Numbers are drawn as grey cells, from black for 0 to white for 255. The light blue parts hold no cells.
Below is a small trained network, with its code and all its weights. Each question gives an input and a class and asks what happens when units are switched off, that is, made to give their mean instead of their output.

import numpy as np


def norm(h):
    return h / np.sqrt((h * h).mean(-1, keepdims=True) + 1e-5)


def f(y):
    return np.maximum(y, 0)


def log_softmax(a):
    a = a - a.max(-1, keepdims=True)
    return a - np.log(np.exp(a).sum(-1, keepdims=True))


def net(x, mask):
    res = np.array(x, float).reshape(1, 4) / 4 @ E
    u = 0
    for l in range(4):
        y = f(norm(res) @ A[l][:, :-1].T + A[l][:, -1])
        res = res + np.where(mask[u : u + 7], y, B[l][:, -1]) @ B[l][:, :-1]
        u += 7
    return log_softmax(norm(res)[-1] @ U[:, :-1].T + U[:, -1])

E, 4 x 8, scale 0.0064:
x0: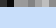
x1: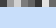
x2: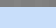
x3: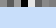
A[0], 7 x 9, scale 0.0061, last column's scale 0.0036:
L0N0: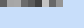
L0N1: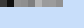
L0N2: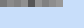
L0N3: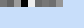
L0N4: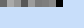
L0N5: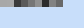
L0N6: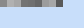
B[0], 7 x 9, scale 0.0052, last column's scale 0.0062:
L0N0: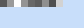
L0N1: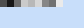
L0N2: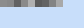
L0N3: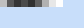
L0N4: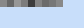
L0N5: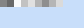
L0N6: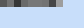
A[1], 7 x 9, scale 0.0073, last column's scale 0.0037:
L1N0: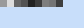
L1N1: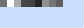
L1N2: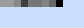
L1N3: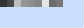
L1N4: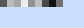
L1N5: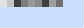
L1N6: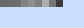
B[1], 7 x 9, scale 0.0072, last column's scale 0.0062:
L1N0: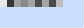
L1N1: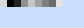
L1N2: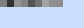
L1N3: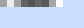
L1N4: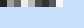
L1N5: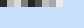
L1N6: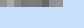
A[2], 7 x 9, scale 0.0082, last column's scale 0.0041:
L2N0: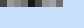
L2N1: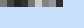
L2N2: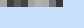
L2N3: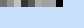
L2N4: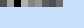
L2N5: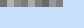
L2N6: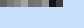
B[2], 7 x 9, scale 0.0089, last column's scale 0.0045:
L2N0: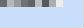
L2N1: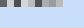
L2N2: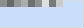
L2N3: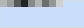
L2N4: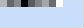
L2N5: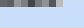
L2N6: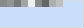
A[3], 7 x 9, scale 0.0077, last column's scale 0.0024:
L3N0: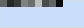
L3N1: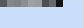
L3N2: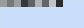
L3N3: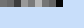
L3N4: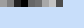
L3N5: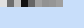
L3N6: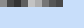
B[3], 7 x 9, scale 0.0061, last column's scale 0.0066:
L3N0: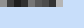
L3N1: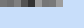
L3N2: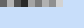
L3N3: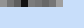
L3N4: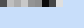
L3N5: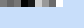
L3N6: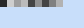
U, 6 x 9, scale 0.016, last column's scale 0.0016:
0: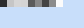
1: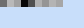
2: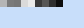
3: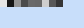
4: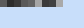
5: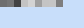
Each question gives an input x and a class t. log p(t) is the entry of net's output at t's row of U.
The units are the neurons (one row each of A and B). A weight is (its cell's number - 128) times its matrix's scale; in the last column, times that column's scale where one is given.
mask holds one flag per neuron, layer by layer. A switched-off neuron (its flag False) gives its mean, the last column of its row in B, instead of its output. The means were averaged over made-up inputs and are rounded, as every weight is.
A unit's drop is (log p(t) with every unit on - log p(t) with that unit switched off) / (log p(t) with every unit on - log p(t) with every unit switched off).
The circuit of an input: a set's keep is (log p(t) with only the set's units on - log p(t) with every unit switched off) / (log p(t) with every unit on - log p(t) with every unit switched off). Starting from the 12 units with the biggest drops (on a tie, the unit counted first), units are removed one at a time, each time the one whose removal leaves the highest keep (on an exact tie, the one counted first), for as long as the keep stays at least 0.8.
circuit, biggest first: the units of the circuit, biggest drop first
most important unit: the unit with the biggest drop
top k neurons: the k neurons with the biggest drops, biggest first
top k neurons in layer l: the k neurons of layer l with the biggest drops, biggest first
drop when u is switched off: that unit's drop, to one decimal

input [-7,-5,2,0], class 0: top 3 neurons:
[L0N3, L0N5, L2N4]
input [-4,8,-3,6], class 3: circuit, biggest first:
[L1N1]
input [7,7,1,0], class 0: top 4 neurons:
[L0N3, L0N1, L0N0, L2N4]
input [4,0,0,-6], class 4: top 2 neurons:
[L1N5, L0N0]
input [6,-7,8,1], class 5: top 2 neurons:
[L2N1, L1N4]
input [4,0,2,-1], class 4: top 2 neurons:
[L0N1, L1N5]
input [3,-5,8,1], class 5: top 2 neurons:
[L1N4, L2N1]
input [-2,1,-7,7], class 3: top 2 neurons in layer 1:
[L1N3, L1N0]
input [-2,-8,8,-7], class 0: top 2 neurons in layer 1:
[L1N5, L1N1]
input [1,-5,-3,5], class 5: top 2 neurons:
[L2N1, L1N3]
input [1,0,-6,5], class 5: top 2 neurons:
[L0N3, L2N1]
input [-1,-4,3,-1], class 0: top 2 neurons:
[L0N3, L0N1]
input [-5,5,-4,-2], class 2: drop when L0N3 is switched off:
0.2
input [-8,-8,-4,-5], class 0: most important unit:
L1N5
